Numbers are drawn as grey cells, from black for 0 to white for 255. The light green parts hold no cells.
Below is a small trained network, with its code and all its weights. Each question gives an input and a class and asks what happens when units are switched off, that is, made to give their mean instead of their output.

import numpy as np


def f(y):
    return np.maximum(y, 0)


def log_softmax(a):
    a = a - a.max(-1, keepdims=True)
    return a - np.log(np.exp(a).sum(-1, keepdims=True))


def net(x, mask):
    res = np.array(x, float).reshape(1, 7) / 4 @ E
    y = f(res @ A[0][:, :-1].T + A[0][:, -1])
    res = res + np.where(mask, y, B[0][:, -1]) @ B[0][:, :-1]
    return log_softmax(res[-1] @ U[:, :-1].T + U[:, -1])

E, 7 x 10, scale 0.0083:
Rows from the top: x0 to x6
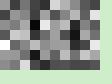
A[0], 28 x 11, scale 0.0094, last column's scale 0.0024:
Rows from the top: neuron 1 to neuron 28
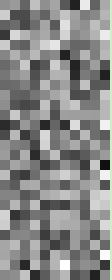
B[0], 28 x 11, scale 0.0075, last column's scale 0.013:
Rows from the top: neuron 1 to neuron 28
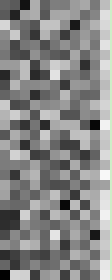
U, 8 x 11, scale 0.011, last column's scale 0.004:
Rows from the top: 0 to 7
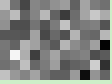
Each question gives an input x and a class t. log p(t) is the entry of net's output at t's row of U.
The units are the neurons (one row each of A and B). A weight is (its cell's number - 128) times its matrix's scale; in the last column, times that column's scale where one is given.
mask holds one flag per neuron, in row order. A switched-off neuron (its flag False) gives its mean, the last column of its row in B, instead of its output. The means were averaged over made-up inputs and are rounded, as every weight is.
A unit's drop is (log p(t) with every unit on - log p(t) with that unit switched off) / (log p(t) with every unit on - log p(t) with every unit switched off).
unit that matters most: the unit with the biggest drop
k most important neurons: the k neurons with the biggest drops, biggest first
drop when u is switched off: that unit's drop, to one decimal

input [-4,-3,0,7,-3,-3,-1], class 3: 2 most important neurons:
(neuron 1; neuron 6)
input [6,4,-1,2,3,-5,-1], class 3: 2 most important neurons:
(neuron 3; neuron 11)
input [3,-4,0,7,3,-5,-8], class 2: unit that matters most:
neuron 21
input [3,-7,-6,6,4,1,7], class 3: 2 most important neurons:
(neuron 26; neuron 1)
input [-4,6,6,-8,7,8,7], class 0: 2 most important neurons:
(neuron 15; neuron 28)
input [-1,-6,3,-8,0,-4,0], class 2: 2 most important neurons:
(neuron 21; neuron 28)
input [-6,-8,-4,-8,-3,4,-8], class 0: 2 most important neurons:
(neuron 12; neuron 3)
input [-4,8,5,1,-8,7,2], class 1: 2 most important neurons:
(neuron 15; neuron 11)
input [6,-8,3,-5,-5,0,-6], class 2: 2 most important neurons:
(neuron 21; neuron 11)
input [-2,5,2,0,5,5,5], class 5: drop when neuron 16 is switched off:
0.1
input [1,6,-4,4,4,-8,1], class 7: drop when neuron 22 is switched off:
0.2
